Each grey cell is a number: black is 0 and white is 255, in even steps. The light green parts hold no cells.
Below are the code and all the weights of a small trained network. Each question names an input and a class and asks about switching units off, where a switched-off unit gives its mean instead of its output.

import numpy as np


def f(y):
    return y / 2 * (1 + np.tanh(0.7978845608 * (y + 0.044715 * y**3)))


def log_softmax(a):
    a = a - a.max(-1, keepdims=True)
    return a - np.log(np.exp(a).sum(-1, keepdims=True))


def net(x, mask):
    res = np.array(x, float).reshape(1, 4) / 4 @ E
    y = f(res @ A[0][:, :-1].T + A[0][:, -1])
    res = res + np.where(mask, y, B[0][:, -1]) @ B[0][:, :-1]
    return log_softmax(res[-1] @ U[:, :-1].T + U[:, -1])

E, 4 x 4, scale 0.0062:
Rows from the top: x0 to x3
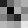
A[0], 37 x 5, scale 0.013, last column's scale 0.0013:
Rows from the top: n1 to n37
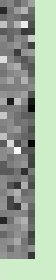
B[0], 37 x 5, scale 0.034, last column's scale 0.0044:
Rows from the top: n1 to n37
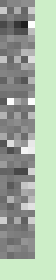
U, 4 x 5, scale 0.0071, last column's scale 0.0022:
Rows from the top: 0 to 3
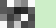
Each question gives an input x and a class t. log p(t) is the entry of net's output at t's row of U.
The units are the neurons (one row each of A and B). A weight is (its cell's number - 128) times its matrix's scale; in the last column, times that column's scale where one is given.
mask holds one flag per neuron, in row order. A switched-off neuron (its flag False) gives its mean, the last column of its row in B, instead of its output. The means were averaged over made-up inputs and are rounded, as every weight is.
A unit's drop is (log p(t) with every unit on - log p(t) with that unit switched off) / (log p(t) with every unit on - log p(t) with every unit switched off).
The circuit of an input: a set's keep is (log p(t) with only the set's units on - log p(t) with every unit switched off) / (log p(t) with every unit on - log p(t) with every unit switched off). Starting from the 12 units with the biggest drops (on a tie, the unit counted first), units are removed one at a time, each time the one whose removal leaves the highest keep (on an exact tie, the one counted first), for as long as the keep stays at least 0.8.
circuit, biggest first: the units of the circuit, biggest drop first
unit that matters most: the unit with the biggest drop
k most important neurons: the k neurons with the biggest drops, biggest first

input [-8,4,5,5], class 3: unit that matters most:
n9
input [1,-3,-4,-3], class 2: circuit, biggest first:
(n15, n4)
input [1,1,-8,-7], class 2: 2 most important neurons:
(n22, n4)
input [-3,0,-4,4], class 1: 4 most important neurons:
(n4, n30, n27, n8)
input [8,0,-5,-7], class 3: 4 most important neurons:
(n32, n2, n4, n12)
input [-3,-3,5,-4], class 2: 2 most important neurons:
(n4, n15)
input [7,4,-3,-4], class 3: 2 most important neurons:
(n32, n2)
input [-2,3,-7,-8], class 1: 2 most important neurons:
(n25, n5)
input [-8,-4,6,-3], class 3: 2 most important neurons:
(n9, n22)
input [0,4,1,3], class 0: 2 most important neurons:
(n15, n25)
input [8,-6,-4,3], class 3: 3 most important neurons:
(n32, n2, n15)
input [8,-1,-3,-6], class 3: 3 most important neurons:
(n32, n2, n4)
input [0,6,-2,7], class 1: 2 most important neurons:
(n4, n21)
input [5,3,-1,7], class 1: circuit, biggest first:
(n4)
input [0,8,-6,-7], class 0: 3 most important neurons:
(n15, n4, n29)
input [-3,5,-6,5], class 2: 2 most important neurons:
(n22, n21)
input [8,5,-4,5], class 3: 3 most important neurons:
(n32, n2, n21)
